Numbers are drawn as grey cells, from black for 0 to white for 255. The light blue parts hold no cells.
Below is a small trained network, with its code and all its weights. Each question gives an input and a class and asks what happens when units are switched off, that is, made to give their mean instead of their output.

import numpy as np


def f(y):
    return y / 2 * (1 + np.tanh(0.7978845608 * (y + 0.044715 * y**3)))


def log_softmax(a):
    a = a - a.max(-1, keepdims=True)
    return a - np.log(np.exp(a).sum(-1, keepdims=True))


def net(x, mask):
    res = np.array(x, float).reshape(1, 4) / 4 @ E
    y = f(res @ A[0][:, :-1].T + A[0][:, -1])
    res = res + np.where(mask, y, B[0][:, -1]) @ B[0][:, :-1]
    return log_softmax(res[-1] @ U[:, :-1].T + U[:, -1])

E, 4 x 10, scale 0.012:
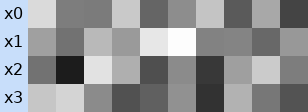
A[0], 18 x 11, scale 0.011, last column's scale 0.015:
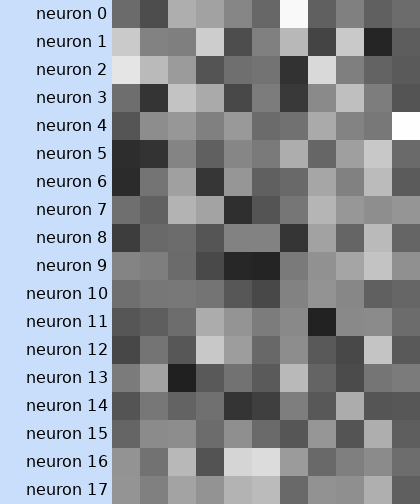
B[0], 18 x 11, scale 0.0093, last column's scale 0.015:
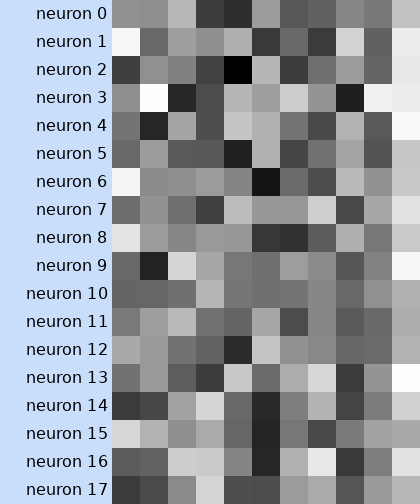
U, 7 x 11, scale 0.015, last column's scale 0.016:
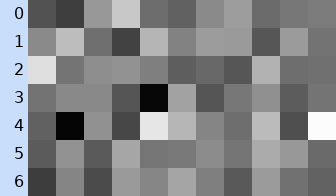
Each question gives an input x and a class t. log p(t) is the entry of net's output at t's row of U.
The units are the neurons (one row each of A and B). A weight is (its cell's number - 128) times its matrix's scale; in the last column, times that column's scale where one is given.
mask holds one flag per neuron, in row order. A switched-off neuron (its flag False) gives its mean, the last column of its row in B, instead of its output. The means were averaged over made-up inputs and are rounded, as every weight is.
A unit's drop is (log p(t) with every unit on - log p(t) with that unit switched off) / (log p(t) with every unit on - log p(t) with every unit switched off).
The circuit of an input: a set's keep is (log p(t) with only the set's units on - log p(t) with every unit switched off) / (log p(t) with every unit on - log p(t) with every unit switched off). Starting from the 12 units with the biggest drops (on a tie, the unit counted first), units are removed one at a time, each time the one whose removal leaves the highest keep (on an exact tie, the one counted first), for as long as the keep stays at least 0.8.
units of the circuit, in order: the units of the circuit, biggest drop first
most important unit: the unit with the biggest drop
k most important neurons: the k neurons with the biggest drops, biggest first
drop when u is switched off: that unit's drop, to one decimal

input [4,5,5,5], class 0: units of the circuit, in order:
[neuron 17]
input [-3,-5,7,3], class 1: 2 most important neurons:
[neuron 3; neuron 7]
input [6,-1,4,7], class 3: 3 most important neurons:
[neuron 2; neuron 6; neuron 8]
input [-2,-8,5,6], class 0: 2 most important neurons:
[neuron 9; neuron 14]
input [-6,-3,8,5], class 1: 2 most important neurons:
[neuron 3; neuron 7]
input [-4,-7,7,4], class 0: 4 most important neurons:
[neuron 9; neuron 14; neuron 13; neuron 10]
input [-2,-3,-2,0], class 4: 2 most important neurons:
[neuron 3; neuron 16]
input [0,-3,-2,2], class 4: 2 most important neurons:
[neuron 3; neuron 16]
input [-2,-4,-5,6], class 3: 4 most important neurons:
[neuron 2; neuron 3; neuron 7; neuron 16]
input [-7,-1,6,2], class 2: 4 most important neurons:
[neuron 6; neuron 8; neuron 13; neuron 15]
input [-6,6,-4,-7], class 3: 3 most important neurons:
[neuron 5; neuron 12; neuron 1]
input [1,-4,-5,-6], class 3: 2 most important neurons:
[neuron 3; neuron 0]
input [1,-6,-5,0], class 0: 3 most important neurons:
[neuron 3; neuron 14; neuron 9]
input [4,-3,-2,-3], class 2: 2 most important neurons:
[neuron 1; neuron 4]
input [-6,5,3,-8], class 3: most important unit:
neuron 5
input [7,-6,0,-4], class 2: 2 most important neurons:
[neuron 1; neuron 16]
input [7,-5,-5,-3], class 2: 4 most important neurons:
[neuron 1; neuron 3; neuron 16; neuron 7]
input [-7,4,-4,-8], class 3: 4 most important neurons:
[neuron 5; neuron 12; neuron 1; neuron 11]
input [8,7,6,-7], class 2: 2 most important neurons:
[neuron 1; neuron 0]
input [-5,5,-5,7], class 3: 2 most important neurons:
[neuron 2; neuron 3]
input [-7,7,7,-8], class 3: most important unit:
neuron 5
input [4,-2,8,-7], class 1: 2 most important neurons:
[neuron 3; neuron 7]
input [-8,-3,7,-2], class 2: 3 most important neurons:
[neuron 6; neuron 8; neuron 13]
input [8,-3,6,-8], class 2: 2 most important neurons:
[neuron 1; neuron 2]
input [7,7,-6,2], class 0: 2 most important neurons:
[neuron 16; neuron 3]
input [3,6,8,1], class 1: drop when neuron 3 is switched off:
1.8
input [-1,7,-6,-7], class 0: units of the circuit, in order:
[neuron 16]
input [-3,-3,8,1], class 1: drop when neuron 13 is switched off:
0.0
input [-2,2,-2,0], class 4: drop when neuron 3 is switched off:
0.6
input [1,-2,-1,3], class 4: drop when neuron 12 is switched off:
0.1
